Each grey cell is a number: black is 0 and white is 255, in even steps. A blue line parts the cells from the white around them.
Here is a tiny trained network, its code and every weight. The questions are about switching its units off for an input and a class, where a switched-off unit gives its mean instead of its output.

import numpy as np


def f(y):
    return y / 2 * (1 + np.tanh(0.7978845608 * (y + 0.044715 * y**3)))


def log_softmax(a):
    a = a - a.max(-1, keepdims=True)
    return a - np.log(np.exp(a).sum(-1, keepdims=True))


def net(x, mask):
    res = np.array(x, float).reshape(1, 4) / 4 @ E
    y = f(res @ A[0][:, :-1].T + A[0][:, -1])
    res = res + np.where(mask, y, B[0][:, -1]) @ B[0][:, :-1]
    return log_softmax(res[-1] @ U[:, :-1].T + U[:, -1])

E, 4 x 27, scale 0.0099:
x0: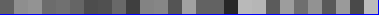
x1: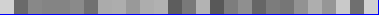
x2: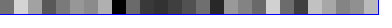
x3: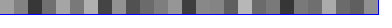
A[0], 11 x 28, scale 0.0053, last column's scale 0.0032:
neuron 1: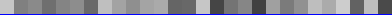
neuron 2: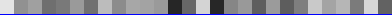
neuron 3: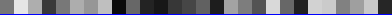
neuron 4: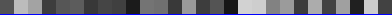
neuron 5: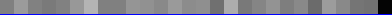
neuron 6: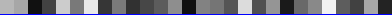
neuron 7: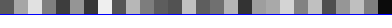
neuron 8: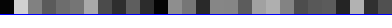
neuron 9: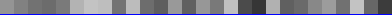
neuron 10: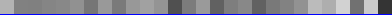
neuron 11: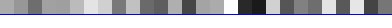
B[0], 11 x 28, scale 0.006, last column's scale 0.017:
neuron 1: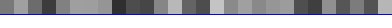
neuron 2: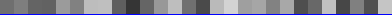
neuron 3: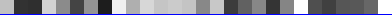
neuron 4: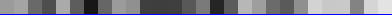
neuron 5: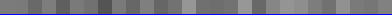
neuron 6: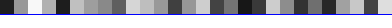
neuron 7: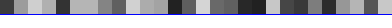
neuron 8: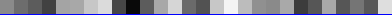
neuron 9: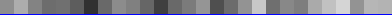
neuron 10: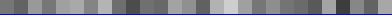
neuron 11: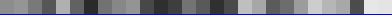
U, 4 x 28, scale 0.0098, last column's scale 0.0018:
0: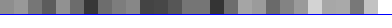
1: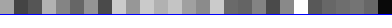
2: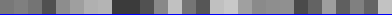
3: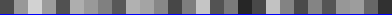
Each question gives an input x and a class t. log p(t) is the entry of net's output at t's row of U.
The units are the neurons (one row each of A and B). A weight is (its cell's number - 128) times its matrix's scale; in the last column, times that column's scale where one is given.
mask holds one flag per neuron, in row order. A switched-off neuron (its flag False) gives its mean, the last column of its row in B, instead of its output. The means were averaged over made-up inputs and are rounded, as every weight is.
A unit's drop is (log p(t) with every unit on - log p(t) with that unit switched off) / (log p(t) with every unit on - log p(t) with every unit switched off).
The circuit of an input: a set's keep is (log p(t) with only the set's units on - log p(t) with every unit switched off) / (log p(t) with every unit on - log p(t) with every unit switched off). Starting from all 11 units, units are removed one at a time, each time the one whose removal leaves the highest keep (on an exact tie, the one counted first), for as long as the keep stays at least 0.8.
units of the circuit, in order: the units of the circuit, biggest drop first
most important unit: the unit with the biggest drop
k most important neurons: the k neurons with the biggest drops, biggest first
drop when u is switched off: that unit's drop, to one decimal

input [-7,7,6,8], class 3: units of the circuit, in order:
(neuron 6)
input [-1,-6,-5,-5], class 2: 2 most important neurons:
(neuron 3; neuron 6)
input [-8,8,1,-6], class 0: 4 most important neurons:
(neuron 11; neuron 9; neuron 8; neuron 6)
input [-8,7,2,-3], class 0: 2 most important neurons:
(neuron 11; neuron 9)
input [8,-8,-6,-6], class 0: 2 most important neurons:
(neuron 4; neuron 3)
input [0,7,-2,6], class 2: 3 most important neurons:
(neuron 2; neuron 1; neuron 7)
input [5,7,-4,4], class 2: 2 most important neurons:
(neuron 3; neuron 11)
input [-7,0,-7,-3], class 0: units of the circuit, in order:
(neuron 3; neuron 11)
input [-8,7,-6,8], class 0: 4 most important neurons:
(neuron 11; neuron 3; neuron 7; neuron 8)
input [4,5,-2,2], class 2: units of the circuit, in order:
(neuron 11; neuron 3)
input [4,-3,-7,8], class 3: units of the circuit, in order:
(neuron 3; neuron 6)
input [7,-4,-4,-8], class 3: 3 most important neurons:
(neuron 7; neuron 11; neuron 9)
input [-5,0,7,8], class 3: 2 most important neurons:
(neuron 6; neuron 9)
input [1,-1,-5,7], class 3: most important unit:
neuron 3
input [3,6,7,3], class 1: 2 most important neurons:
(neuron 3; neuron 8)
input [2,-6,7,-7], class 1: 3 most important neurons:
(neuron 3; neuron 6; neuron 8)
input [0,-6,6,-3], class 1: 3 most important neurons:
(neuron 3; neuron 2; neuron 1)
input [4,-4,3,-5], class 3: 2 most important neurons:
(neuron 7; neuron 11)
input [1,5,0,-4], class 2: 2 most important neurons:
(neuron 6; neuron 2)
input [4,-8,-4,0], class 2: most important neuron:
(neuron 3)
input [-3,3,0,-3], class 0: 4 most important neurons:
(neuron 6; neuron 8; neuron 3; neuron 11)
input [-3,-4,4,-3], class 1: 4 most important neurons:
(neuron 3; neuron 4; neuron 6; neuron 2)
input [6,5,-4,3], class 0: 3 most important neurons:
(neuron 3; neuron 8; neuron 4)
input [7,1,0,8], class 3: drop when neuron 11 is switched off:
0.5
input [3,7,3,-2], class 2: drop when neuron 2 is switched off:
0.0
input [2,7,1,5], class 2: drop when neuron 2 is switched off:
0.2
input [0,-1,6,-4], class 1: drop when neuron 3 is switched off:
1.3
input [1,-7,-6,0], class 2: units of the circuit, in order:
(neuron 3)
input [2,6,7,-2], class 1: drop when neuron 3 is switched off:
1.6
